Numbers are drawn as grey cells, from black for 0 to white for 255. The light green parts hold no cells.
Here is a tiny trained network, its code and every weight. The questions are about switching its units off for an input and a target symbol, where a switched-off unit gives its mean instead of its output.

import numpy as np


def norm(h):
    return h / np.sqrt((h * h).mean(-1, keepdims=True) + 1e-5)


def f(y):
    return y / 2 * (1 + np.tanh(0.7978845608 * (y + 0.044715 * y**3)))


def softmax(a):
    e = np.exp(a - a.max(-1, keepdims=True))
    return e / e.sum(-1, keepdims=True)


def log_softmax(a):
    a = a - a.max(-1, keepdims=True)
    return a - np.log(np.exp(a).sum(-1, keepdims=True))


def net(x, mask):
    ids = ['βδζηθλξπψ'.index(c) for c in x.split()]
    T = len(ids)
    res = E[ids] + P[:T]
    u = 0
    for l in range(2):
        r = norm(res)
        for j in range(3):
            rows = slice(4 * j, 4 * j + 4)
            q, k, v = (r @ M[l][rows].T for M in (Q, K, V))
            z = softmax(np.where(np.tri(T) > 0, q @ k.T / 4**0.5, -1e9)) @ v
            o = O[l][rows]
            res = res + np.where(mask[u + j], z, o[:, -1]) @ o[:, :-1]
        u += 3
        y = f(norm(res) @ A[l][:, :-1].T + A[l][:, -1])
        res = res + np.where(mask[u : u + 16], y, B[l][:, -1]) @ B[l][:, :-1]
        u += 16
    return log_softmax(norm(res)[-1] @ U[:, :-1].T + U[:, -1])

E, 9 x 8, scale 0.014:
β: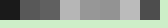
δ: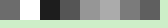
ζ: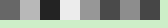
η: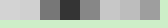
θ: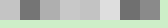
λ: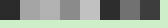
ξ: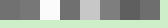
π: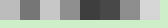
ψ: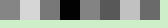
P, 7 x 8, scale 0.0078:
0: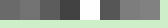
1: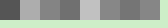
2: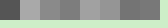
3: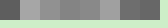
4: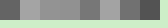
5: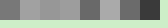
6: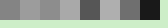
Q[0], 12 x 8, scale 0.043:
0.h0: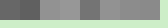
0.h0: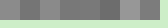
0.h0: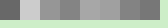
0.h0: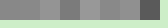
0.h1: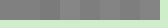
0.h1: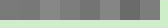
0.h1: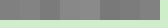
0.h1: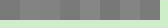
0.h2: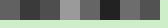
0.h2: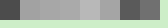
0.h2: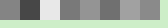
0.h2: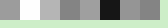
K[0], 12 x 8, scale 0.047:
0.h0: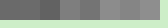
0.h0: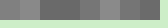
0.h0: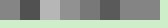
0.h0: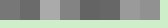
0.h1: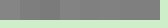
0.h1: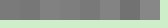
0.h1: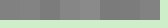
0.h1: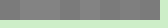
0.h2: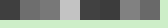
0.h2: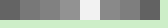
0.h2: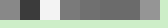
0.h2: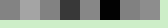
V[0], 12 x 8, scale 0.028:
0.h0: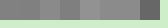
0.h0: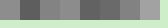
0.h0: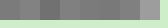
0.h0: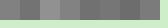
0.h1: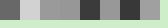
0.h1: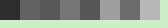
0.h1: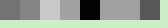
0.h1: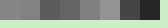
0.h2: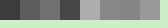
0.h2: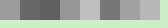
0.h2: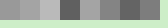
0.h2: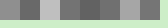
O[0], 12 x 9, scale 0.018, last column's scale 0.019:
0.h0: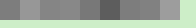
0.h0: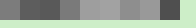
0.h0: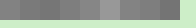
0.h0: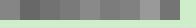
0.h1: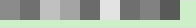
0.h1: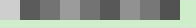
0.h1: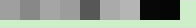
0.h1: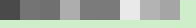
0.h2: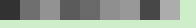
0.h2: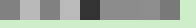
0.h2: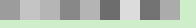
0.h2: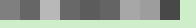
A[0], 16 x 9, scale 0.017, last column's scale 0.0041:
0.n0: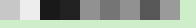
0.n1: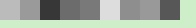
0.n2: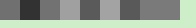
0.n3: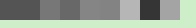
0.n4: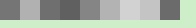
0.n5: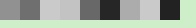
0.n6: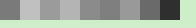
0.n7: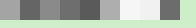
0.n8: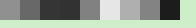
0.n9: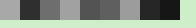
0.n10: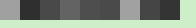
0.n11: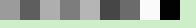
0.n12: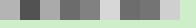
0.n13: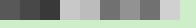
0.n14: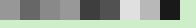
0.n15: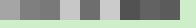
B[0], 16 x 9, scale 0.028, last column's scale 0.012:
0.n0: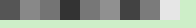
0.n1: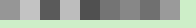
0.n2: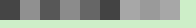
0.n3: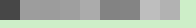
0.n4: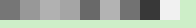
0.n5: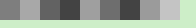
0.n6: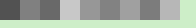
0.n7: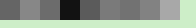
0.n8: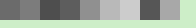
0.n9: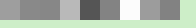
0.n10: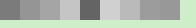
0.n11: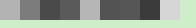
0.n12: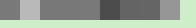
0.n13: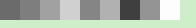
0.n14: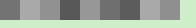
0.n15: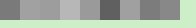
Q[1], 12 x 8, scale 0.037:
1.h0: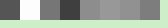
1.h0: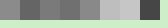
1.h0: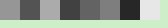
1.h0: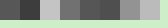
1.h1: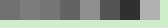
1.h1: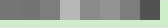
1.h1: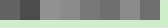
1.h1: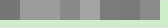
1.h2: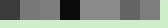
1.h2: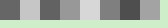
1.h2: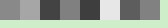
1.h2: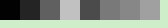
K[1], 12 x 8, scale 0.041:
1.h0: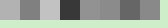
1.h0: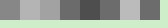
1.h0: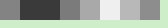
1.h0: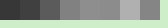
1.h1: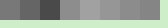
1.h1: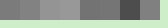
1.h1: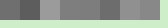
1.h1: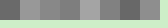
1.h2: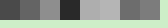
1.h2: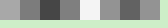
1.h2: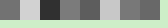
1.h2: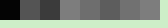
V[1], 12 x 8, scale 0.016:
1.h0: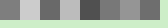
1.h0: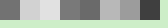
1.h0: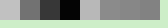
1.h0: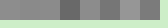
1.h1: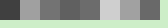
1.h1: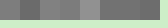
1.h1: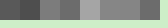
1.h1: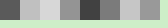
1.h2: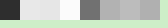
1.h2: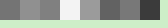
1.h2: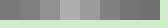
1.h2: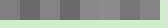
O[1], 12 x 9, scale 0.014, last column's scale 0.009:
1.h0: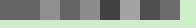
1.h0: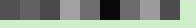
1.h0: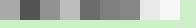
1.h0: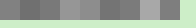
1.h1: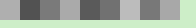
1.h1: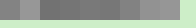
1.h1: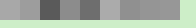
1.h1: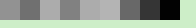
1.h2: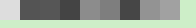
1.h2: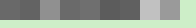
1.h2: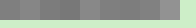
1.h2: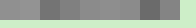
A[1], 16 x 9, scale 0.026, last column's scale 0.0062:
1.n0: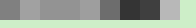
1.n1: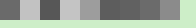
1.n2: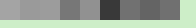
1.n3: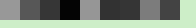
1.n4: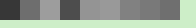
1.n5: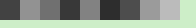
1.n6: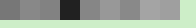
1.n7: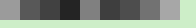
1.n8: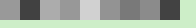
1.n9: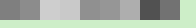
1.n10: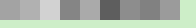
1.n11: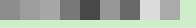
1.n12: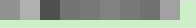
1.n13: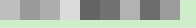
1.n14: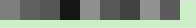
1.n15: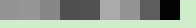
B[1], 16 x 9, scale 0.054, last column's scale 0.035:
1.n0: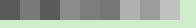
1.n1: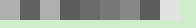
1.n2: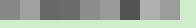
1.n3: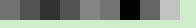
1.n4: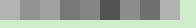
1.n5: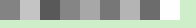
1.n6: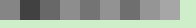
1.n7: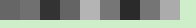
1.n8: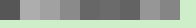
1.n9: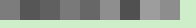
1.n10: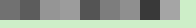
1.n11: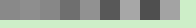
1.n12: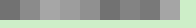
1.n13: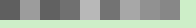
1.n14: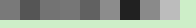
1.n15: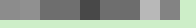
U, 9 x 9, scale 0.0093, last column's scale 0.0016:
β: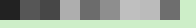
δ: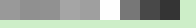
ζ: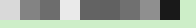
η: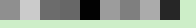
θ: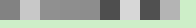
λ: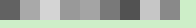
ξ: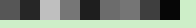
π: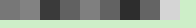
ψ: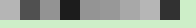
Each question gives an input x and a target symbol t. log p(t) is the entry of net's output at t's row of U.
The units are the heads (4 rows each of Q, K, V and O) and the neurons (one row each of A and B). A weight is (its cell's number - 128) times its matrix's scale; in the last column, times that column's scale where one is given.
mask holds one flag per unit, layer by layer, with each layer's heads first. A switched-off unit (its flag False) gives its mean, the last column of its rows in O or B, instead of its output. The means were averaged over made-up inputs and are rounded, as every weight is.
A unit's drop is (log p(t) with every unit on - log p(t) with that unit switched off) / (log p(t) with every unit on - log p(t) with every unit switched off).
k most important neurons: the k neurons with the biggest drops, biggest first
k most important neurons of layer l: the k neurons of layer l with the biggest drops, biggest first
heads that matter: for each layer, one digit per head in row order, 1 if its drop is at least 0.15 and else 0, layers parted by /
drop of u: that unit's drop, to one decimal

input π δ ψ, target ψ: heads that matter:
101 / 000
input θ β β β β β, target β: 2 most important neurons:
(0.n10 0.n9)
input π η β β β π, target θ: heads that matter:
001 / 000
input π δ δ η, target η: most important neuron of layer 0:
(0.n7)
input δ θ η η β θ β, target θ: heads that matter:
011 / 000
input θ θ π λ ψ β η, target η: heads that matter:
110 / 000
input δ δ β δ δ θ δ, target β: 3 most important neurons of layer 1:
(1.n13 1.n3 1.n9)
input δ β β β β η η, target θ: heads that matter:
011 / 001
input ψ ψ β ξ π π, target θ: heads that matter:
011 / 000
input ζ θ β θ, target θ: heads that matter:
010 / 000
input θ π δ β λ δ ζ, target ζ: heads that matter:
111 / 000
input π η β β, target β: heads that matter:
101 / 000
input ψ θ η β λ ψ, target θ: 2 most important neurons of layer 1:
(1.n3 1.n14)
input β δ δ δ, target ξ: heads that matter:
011 / 000
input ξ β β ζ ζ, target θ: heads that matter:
011 / 000
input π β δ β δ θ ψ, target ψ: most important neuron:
(0.n7)
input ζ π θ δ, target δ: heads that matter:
100 / 000
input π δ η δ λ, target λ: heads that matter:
101 / 000
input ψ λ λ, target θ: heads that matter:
010 / 000
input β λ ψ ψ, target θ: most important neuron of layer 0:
(0.n11)
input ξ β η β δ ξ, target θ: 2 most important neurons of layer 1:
(1.n3 1.n14)
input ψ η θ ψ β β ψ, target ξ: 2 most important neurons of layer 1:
(1.n5 1.n9)
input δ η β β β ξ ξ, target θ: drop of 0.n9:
0.0
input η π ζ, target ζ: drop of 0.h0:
1.0
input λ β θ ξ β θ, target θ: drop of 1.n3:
0.1
